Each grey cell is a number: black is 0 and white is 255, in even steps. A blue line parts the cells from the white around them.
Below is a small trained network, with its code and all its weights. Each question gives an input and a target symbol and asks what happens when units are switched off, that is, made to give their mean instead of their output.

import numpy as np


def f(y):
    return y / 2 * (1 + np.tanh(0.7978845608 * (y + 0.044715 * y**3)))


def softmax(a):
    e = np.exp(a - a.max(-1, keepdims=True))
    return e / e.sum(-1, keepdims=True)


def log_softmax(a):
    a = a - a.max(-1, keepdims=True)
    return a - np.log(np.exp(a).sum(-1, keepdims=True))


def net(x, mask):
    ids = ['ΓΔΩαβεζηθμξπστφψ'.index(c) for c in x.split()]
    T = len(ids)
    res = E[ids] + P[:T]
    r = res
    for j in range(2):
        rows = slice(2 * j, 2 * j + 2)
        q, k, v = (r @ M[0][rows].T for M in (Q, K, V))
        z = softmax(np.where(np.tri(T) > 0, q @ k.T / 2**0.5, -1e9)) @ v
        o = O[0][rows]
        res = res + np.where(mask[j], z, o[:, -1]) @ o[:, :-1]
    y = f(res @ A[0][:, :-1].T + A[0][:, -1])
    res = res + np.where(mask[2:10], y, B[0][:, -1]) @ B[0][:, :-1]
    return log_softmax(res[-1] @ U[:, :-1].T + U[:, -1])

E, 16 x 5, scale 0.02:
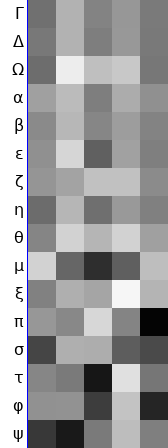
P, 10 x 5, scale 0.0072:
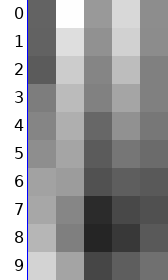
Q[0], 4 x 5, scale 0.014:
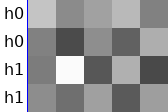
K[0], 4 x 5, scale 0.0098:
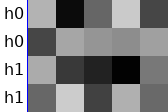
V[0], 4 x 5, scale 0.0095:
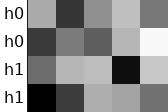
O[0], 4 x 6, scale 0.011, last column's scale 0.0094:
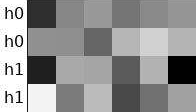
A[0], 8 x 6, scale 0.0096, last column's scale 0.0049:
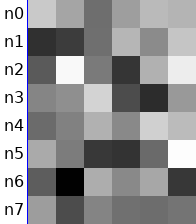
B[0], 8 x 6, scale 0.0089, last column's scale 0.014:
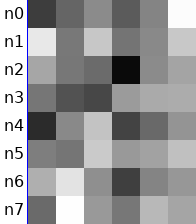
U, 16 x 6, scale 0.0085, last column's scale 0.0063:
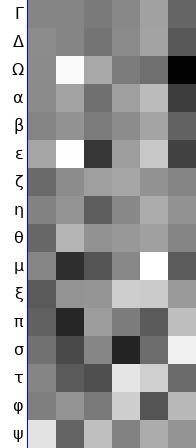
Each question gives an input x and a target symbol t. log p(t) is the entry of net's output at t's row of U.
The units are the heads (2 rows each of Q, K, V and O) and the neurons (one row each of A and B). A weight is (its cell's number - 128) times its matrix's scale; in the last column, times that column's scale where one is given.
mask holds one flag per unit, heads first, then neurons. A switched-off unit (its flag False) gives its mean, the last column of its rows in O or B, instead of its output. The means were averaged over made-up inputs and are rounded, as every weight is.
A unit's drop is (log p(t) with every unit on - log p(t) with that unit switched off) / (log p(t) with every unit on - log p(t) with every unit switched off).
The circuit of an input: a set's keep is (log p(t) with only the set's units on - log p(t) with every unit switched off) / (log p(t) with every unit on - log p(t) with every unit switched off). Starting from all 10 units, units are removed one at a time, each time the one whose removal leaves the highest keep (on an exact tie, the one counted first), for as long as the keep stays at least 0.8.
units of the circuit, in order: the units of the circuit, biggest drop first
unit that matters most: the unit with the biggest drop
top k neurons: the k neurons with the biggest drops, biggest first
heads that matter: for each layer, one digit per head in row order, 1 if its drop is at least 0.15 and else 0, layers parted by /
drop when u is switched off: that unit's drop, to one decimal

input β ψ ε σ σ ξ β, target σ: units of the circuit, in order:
(h1; n2; n7)
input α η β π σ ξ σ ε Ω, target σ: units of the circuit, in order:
(h1; n2; h0)
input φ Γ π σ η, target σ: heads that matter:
01
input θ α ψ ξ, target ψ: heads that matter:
01
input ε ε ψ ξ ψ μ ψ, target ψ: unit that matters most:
n1
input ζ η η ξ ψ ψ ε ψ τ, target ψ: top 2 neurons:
(n5; n3)
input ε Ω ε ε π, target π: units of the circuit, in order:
(h0; n3)
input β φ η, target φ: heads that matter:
11
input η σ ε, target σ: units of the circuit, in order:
(h1; n2)
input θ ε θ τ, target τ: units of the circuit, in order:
(h1; h0)
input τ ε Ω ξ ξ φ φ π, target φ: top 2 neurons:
(n0; n7)
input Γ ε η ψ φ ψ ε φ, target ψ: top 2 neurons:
(n5; n0)
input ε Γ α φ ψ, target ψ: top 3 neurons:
(n1; n6; n0)
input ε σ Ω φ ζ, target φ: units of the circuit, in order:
(h1; h0; n1; n2)
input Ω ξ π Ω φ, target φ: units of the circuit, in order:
(h1; h0; n0)
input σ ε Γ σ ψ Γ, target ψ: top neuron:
(n5)
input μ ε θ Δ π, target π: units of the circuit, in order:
(h0; h1)
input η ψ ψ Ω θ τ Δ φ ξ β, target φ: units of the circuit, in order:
(h1; h0; n2)
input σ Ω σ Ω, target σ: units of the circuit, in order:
(h1; n2; n4)
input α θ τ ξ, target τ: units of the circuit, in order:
(h1; h0)
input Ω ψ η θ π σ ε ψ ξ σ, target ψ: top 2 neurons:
(n5; n0)
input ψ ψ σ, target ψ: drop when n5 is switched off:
0.1
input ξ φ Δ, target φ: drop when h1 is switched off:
0.3
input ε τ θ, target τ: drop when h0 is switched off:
0.2
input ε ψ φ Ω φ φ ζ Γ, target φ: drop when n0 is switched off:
0.2
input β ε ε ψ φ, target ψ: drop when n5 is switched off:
0.3
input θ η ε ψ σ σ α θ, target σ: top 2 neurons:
(n2; n4)
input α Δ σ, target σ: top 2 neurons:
(n2; n7)
